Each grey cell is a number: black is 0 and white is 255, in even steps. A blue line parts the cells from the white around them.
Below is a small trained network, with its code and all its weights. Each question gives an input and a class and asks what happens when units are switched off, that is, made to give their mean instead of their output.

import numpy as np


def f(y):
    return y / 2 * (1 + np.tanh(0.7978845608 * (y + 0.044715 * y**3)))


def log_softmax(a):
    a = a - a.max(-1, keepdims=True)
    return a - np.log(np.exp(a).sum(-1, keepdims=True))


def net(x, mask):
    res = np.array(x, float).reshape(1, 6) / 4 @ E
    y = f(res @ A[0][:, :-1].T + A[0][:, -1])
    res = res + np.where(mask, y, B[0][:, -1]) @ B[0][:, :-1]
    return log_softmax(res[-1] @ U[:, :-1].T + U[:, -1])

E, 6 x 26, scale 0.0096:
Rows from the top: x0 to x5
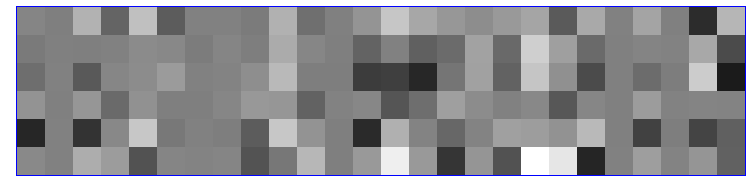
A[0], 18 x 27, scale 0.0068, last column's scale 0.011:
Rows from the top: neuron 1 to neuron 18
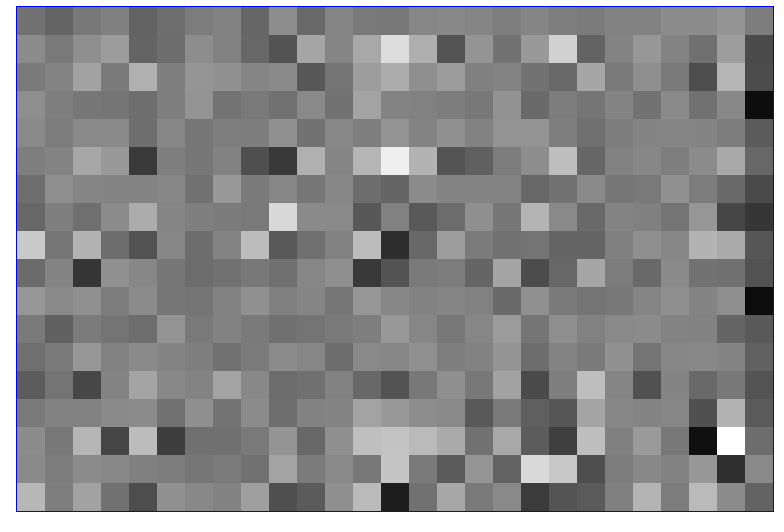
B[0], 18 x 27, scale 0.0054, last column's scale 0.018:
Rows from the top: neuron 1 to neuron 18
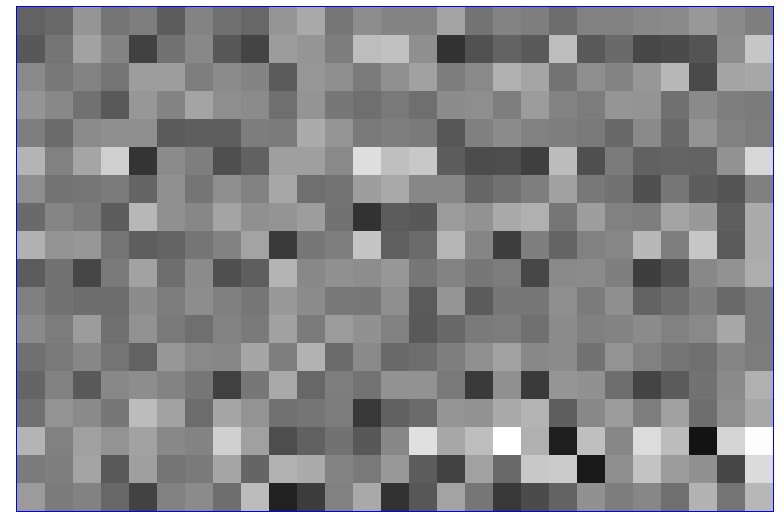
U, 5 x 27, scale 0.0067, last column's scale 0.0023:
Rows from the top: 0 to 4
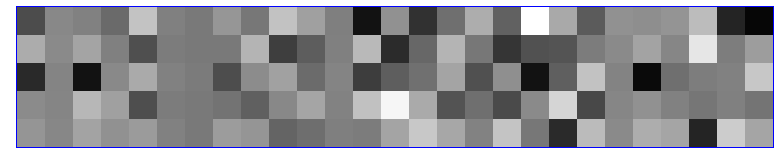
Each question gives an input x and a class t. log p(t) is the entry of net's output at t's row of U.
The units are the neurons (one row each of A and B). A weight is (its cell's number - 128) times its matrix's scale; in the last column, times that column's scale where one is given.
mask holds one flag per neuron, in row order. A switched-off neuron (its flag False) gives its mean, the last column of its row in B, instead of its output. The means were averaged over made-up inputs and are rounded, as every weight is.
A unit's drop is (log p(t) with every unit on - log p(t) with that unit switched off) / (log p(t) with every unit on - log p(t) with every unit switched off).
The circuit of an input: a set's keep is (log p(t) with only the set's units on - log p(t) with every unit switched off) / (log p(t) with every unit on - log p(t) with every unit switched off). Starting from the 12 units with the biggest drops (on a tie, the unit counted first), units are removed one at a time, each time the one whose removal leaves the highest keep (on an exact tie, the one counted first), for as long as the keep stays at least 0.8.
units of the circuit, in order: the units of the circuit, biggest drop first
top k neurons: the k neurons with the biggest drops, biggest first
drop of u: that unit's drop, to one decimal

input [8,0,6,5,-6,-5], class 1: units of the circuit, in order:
neuron 18
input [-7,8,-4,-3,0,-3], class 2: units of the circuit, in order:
neuron 17; neuron 16
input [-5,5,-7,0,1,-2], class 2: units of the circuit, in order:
neuron 16; neuron 17
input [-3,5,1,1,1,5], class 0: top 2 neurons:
neuron 17; neuron 8
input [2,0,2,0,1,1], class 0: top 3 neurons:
neuron 16; neuron 6; neuron 2
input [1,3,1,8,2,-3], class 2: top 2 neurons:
neuron 16; neuron 17
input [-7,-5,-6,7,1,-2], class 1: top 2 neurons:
neuron 18; neuron 9
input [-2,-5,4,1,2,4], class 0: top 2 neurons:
neuron 6; neuron 2
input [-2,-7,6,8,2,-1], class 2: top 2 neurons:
neuron 17; neuron 16
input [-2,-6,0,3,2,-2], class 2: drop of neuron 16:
0.2
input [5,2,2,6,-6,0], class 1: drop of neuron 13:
0.0
